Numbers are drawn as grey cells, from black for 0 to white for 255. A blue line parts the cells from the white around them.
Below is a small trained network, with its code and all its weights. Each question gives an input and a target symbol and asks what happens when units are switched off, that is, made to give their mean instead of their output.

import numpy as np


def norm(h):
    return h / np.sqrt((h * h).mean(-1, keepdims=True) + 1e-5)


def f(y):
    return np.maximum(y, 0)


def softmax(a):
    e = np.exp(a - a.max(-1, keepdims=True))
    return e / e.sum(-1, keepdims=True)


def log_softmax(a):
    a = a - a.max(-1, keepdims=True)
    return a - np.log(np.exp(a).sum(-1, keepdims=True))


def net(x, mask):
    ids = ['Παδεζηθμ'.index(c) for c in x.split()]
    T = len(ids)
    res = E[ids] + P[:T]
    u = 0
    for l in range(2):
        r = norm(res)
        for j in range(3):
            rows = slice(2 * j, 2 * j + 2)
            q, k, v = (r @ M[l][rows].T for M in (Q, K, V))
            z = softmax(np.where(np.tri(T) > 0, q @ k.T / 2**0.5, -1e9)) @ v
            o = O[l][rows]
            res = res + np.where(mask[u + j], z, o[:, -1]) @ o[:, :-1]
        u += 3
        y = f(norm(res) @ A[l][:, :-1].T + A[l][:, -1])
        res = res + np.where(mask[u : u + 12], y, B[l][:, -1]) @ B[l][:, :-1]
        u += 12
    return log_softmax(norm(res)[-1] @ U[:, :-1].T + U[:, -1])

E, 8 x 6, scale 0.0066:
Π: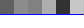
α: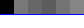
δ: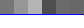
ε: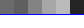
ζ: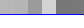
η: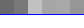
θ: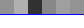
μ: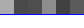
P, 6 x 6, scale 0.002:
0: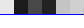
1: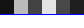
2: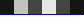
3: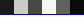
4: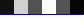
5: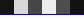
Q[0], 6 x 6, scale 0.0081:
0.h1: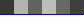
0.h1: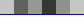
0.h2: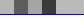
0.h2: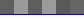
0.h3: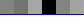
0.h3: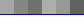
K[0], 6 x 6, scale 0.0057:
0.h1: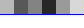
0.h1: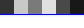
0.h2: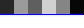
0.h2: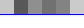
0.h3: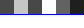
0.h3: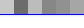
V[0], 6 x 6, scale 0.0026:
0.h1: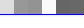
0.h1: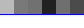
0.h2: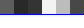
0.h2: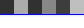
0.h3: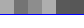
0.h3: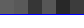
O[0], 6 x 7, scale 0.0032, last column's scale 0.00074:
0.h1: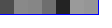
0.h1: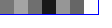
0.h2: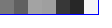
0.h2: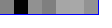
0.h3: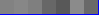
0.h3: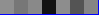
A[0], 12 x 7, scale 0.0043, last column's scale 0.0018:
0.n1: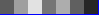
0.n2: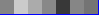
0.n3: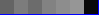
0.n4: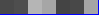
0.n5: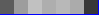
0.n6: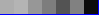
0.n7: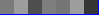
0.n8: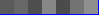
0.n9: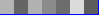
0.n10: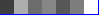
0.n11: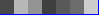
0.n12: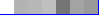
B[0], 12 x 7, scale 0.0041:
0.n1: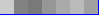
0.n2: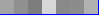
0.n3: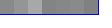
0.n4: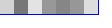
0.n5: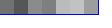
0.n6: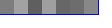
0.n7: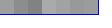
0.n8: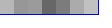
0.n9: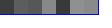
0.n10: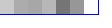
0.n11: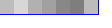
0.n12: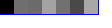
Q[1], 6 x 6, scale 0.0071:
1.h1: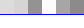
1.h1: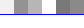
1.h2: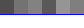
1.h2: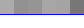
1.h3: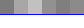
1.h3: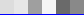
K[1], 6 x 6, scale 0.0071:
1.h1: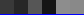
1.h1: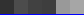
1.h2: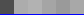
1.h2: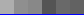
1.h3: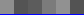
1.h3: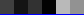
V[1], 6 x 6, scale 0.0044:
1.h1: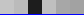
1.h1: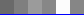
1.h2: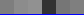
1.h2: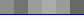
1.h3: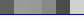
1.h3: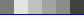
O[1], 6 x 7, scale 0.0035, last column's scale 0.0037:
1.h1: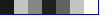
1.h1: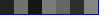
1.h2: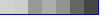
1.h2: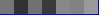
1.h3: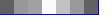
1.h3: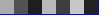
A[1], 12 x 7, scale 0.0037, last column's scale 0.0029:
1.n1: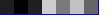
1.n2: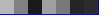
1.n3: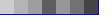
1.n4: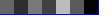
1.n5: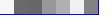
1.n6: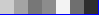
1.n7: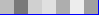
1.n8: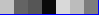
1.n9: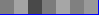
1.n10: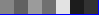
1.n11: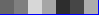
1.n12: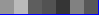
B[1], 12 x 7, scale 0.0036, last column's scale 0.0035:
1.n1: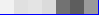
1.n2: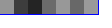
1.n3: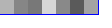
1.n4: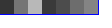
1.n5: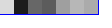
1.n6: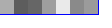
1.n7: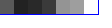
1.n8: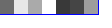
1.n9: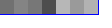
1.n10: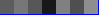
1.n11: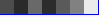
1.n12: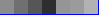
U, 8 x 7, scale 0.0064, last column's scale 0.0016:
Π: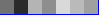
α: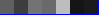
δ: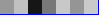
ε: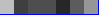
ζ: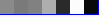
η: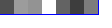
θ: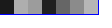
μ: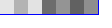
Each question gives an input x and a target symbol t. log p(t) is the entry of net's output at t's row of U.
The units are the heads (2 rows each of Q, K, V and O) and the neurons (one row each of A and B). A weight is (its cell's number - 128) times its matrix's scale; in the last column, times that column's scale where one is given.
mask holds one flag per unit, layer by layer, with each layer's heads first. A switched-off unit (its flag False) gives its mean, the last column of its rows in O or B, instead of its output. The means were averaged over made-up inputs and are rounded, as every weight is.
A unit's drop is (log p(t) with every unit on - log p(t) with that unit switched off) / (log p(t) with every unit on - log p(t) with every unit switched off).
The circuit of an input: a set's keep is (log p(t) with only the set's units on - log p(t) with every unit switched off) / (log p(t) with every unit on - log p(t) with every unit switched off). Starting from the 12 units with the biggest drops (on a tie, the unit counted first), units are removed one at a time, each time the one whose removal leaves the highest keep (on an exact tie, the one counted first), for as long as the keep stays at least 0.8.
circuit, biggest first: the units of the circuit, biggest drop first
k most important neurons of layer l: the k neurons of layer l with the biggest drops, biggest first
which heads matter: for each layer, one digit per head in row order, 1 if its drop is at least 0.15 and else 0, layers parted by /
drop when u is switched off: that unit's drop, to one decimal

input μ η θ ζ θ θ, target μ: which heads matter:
000 / 101
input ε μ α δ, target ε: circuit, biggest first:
[1.h3, 1.h1]
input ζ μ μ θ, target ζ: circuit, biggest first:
[0.h1, 1.h1]
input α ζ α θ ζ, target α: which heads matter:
100 / 000
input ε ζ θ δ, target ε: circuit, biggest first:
[1.h3]
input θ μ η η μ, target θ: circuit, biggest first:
[1.h1, 0.n4]
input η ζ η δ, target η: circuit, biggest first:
[1.h1, 1.h3, 0.n2]
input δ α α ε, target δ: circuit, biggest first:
[0.h2, 1.h3, 0.h1]
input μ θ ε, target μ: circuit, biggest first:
[1.h1, 0.n4, 0.n12]
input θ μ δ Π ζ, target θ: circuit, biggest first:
[1.h1, 1.n11]
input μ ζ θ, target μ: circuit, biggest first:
[1.h1, 1.h3, 0.h3, 0.n10]
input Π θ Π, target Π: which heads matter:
010 / 101
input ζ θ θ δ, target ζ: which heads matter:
000 / 001
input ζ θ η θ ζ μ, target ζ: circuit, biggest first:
[1.h3, 0.h1, 1.h1]
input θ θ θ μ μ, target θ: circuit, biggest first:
[1.h1]
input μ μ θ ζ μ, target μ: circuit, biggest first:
[1.h1, 1.h3, 0.n4, 0.n10]
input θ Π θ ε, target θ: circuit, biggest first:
[1.h1, 0.n4]
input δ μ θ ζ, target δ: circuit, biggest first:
[0.h2, 0.h1]
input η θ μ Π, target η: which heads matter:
000 / 100
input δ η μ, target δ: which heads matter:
110 / 000
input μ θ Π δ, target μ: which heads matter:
000 / 000
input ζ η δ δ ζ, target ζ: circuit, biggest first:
[1.h3]
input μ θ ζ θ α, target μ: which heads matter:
000 / 100
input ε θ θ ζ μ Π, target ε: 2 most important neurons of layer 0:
[0.n10, 0.n11]
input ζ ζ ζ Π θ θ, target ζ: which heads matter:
100 / 001
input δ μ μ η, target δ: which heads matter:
110 / 000
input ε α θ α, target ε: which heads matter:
010 / 101
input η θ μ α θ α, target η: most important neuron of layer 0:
[0.n10]
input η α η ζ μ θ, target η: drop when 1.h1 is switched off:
0.2
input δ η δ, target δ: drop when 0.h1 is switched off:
0.1
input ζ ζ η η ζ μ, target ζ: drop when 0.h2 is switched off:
0.1
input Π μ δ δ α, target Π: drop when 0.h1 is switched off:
0.2
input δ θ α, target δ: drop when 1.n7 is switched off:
0.0
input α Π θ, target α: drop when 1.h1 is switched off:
0.3
